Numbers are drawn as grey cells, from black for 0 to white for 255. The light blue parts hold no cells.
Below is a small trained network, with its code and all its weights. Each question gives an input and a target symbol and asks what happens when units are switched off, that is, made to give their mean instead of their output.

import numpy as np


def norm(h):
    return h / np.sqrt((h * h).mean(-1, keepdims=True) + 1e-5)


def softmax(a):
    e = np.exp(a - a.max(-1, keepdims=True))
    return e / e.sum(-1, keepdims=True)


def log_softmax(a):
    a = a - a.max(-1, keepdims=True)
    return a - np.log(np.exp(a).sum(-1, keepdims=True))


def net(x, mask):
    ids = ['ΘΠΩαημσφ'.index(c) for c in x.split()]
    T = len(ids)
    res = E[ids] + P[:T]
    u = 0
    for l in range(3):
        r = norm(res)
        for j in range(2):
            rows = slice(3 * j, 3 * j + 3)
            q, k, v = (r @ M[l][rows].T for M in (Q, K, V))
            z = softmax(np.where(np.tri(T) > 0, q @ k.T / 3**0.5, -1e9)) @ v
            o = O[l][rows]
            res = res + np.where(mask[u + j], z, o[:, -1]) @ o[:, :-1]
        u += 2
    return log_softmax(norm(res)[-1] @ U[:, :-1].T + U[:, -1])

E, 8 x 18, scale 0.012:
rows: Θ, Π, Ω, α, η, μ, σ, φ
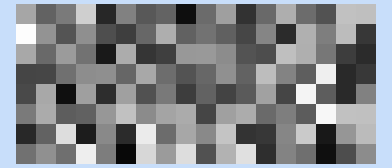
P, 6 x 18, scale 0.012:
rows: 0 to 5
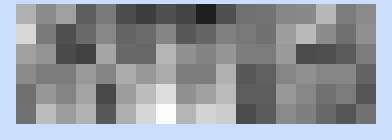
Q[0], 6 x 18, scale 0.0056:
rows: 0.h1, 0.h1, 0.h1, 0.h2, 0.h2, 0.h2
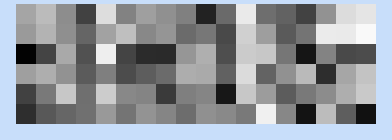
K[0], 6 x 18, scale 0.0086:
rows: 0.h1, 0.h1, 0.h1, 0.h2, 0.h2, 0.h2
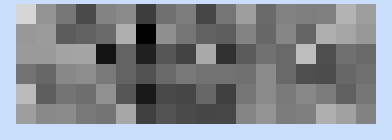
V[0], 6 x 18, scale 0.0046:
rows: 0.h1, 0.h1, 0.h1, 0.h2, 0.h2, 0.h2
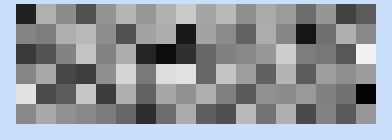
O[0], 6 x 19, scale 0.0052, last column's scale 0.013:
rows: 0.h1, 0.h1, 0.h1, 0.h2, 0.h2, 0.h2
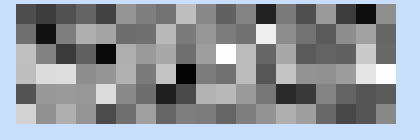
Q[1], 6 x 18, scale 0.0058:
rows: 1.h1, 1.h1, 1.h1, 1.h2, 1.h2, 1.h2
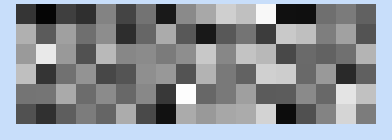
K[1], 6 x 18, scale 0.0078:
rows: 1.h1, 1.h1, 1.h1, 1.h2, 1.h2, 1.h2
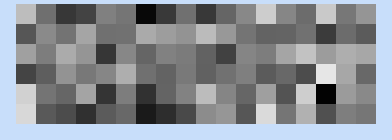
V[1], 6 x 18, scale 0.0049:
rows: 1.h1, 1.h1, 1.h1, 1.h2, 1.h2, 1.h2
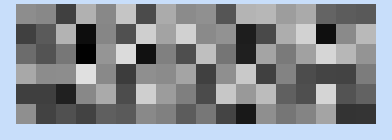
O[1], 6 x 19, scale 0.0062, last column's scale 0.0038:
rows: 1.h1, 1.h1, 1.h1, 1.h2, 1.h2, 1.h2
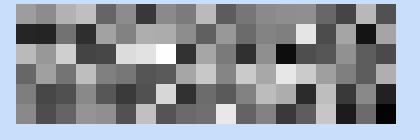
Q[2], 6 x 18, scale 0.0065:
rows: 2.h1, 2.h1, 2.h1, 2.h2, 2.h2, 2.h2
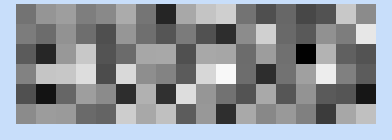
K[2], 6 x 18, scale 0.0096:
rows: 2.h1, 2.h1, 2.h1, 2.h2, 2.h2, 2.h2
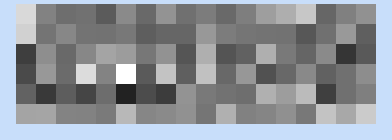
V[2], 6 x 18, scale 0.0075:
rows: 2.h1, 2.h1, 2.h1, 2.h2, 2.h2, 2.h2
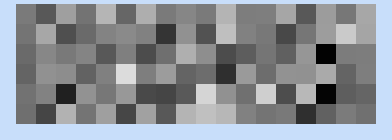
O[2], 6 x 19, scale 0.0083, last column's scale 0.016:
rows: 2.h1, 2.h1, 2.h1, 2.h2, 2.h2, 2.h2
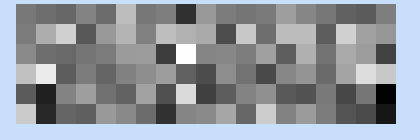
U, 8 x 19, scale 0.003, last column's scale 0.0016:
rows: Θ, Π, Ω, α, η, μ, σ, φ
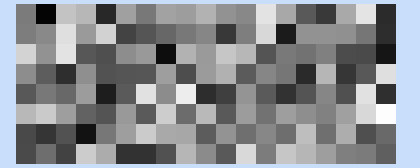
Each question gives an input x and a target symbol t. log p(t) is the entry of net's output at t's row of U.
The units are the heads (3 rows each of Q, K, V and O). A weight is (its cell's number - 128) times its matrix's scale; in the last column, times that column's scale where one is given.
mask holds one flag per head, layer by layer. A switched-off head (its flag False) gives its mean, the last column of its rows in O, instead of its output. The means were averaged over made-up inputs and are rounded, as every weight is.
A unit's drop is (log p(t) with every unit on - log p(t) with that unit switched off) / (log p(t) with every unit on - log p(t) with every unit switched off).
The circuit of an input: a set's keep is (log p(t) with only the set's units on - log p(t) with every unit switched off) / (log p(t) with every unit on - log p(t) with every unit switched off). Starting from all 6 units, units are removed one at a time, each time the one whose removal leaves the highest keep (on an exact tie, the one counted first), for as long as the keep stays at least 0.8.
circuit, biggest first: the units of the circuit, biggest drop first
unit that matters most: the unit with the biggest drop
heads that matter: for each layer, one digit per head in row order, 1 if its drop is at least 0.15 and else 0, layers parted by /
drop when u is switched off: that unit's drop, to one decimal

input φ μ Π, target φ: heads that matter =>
01 / 10 / 01
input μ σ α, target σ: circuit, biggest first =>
(1.h1, 2.h2)
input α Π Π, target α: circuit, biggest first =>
(1.h2, 0.h2)
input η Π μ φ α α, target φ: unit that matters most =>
1.h1
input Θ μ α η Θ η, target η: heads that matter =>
01 / 00 / 01
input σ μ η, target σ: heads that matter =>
01 / 10 / 01
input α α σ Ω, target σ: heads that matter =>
00 / 10 / 00
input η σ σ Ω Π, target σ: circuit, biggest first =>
(1.h1, 2.h2)
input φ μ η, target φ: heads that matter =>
01 / 10 / 01
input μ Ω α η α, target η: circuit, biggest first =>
(0.h2, 2.h2)
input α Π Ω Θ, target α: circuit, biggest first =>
(1.h2, 0.h2, 2.h2)
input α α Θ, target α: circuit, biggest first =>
(1.h2, 0.h2)
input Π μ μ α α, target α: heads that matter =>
10 / 01 / 10
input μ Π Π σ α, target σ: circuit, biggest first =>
(1.h1)
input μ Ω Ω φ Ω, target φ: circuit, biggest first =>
(1.h1, 2.h2)
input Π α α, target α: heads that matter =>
01 / 01 / 00
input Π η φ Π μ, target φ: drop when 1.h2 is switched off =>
0.1
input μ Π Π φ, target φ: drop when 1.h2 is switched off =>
0.0
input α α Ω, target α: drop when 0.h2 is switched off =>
0.4
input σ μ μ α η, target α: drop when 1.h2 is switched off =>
1.1
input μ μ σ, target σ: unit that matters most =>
1.h1
